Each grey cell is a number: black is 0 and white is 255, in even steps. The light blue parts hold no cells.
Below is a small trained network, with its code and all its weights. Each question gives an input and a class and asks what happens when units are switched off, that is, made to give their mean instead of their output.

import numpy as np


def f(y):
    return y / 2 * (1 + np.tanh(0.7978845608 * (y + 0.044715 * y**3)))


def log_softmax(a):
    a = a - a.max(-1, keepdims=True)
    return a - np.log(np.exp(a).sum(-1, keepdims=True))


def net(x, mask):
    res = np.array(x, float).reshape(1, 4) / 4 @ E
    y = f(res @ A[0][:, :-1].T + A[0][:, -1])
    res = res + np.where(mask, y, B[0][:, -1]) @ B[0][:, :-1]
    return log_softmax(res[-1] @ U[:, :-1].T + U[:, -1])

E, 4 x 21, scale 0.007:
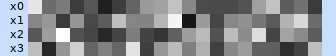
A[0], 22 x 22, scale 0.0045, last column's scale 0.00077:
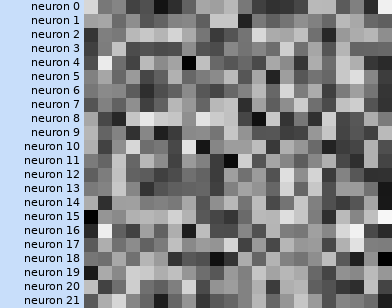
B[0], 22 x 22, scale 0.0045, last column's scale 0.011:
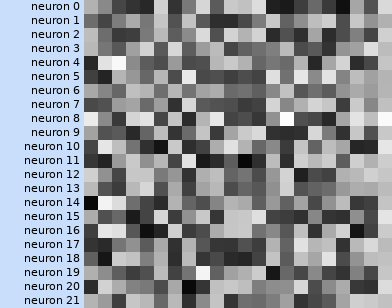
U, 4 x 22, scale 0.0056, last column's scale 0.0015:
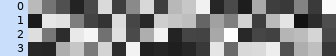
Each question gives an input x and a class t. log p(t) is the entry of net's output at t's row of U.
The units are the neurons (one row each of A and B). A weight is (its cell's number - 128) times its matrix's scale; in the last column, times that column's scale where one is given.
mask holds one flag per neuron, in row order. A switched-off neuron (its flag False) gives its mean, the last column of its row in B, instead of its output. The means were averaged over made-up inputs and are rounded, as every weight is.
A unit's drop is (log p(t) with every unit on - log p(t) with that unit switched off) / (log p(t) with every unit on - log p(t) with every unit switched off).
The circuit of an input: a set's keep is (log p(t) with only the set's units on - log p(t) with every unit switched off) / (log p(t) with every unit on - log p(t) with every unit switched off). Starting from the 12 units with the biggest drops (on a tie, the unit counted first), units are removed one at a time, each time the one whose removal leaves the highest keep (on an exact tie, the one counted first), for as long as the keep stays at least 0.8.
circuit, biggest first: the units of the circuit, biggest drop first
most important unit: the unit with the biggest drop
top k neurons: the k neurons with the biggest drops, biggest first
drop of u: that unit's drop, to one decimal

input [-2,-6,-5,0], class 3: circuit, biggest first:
neuron 11
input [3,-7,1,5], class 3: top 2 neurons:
neuron 11; neuron 18
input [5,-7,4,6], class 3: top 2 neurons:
neuron 11; neuron 18
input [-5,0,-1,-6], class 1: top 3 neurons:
neuron 16; neuron 4; neuron 0
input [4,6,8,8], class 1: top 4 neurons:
neuron 10; neuron 14; neuron 20; neuron 8
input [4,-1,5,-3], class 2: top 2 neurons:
neuron 15; neuron 12
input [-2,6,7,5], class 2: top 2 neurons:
neuron 12; neuron 21
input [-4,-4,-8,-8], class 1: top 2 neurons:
neuron 16; neuron 4
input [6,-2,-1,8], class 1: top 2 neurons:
neuron 10; neuron 20
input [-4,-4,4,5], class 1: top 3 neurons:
neuron 10; neuron 0; neuron 9
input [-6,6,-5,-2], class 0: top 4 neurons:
neuron 2; neuron 19; neuron 15; neuron 11
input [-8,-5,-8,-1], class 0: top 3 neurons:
neuron 15; neuron 2; neuron 19
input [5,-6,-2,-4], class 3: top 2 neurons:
neuron 11; neuron 18
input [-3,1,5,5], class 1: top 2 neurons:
neuron 10; neuron 8
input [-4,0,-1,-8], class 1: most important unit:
neuron 16
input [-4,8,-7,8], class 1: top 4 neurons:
neuron 20; neuron 10; neuron 14; neuron 11
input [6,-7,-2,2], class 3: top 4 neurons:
neuron 11; neuron 18; neuron 15; neuron 2
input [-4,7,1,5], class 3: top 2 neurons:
neuron 7; neuron 17
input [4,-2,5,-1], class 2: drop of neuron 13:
0.1
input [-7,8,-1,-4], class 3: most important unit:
neuron 17
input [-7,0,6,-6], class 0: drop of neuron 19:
0.2
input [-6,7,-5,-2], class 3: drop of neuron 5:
0.4
